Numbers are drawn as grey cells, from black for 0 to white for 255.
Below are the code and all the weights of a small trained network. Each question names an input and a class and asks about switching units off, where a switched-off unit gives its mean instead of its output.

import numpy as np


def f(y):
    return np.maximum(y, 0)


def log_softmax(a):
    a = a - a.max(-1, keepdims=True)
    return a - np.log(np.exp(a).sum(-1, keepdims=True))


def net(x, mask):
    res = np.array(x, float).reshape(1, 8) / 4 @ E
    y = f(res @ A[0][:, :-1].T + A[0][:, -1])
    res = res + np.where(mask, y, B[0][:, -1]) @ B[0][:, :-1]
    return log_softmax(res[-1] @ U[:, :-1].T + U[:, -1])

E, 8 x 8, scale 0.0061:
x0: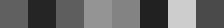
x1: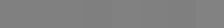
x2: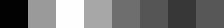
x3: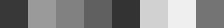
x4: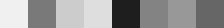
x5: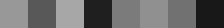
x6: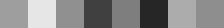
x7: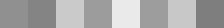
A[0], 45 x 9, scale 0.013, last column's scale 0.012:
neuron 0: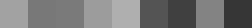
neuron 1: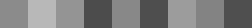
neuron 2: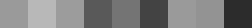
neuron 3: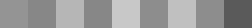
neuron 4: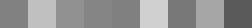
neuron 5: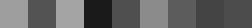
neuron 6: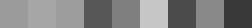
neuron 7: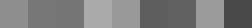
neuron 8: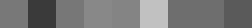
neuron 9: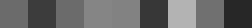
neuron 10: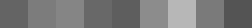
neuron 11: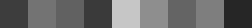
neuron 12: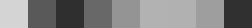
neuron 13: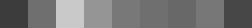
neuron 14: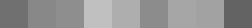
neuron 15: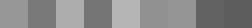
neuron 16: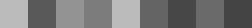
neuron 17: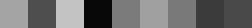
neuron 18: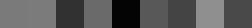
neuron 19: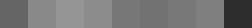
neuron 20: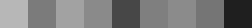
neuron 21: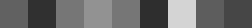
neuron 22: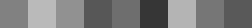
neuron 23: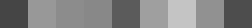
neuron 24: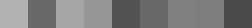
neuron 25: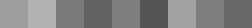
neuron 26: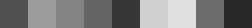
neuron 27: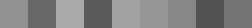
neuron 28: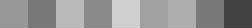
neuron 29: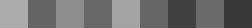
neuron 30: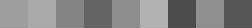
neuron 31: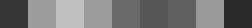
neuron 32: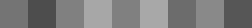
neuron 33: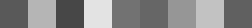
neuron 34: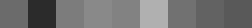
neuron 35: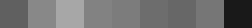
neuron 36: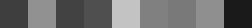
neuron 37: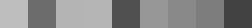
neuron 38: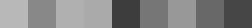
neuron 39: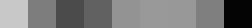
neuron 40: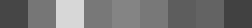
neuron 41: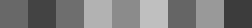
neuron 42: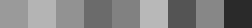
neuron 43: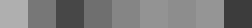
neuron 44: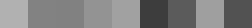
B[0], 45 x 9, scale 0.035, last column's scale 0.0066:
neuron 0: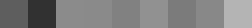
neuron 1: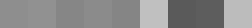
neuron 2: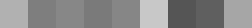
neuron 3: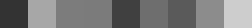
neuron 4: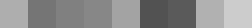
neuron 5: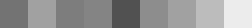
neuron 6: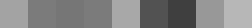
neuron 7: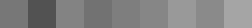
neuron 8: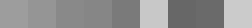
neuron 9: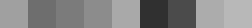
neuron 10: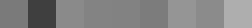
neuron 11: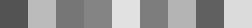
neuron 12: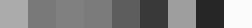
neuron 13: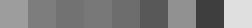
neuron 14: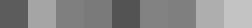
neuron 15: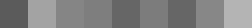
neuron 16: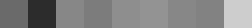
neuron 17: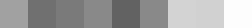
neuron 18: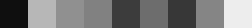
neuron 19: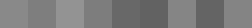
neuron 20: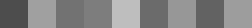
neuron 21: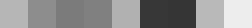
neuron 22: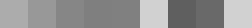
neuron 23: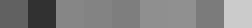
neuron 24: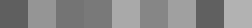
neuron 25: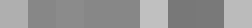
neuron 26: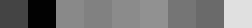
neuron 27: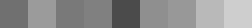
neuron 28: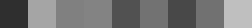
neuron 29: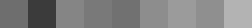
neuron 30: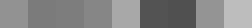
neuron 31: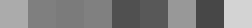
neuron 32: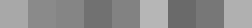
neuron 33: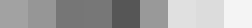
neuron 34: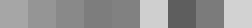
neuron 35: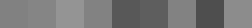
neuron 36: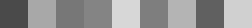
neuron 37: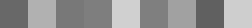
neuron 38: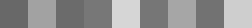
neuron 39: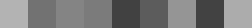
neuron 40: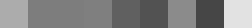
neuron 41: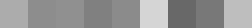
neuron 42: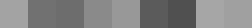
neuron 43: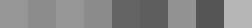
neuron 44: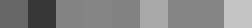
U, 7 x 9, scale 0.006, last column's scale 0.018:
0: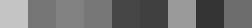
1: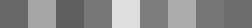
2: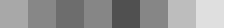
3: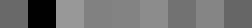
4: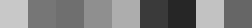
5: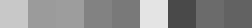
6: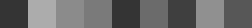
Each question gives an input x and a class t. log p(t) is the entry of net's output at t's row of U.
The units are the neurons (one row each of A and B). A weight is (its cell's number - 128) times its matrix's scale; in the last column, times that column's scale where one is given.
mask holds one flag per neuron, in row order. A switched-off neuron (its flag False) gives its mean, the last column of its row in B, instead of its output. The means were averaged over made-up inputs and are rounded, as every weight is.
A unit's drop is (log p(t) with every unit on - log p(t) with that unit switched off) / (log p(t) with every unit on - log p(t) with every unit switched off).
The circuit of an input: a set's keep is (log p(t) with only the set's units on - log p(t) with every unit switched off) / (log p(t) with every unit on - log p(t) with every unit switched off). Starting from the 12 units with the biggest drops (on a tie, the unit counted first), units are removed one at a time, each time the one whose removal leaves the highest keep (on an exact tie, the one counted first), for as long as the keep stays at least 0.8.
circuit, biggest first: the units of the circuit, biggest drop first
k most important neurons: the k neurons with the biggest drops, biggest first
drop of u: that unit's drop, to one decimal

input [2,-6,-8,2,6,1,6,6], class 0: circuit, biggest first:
(neuron 12)
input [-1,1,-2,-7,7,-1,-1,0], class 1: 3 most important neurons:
(neuron 37; neuron 38; neuron 24)
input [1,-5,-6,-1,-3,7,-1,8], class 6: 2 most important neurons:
(neuron 28; neuron 3)
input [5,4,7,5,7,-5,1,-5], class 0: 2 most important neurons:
(neuron 31; neuron 13)
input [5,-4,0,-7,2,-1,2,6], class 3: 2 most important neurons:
(neuron 16; neuron 44)
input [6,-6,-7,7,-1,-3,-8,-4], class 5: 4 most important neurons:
(neuron 34; neuron 41; neuron 8; neuron 32)
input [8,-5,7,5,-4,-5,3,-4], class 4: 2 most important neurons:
(neuron 21; neuron 9)
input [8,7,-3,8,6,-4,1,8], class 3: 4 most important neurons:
(neuron 26; neuron 23; neuron 10; neuron 18)
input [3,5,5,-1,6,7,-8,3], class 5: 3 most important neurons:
(neuron 34; neuron 8; neuron 33)
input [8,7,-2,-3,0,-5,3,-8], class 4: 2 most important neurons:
(neuron 21; neuron 9)
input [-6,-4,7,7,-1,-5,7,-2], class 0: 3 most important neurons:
(neuron 31; neuron 13; neuron 40)
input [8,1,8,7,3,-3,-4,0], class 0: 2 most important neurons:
(neuron 13; neuron 31)
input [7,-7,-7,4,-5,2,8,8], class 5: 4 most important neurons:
(neuron 22; neuron 25; neuron 1; neuron 2)
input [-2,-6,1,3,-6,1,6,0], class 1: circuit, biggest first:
(neuron 36)
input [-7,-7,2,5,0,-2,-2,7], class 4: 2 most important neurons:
(neuron 4; neuron 18)
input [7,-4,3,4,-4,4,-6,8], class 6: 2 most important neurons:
(neuron 28; neuron 3)
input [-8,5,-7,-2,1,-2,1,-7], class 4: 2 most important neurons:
(neuron 30; neuron 6)
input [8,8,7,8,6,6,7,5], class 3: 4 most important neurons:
(neuron 26; neuron 23; neuron 10; neuron 12)
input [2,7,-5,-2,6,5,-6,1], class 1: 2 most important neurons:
(neuron 37; neuron 38)
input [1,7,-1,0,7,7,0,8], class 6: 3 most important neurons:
(neuron 28; neuron 3; neuron 15)
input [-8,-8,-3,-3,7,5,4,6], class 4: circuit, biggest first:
(neuron 6)
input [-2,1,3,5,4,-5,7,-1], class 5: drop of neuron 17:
0.1
